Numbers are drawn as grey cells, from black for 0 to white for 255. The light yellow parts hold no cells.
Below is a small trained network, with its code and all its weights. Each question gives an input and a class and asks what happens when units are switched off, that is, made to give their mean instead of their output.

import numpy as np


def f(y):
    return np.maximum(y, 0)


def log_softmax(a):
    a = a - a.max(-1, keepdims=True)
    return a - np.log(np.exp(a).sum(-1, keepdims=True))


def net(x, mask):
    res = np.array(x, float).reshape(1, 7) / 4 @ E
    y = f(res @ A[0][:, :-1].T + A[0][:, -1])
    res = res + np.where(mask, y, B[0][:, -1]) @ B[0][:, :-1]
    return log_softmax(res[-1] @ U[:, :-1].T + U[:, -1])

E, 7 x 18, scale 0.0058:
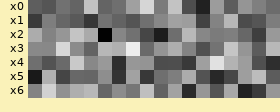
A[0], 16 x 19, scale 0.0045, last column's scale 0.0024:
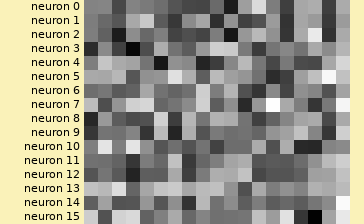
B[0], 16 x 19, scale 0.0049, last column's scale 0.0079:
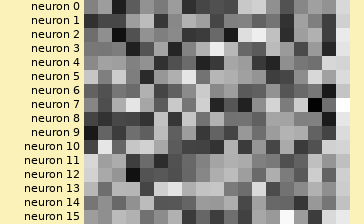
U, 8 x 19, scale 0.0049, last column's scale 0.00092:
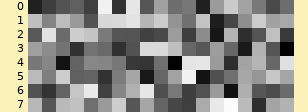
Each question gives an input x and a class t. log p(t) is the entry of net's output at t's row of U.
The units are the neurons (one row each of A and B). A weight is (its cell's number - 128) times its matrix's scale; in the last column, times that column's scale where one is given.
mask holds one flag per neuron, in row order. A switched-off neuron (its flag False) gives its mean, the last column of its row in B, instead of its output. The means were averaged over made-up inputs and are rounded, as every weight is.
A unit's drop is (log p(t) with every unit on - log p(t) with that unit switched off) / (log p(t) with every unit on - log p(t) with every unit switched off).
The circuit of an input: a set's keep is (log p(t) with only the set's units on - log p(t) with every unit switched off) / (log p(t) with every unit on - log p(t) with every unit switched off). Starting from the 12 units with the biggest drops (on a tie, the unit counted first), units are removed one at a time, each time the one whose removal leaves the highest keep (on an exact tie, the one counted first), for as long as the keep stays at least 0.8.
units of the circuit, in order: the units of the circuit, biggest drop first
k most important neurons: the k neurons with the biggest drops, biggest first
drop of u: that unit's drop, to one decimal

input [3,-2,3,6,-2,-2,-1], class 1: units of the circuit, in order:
(neuron 5; neuron 13)
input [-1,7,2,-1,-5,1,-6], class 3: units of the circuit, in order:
(neuron 3; neuron 12)
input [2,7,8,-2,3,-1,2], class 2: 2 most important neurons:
(neuron 10; neuron 4)
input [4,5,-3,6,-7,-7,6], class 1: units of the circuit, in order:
(neuron 13)
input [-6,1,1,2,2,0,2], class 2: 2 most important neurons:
(neuron 10; neuron 7)
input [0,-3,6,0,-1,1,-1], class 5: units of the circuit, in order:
(neuron 4; neuron 2)
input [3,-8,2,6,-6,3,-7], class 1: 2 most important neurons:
(neuron 5; neuron 13)
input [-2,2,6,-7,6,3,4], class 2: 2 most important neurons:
(neuron 10; neuron 4)
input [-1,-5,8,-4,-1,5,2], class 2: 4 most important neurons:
(neuron 10; neuron 4; neuron 8; neuron 9)
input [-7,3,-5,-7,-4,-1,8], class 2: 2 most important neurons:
(neuron 10; neuron 8)
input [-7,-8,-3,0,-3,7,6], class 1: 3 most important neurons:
(neuron 5; neuron 13; neuron 9)
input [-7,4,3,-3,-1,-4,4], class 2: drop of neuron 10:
0.2
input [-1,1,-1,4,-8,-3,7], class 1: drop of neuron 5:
0.4
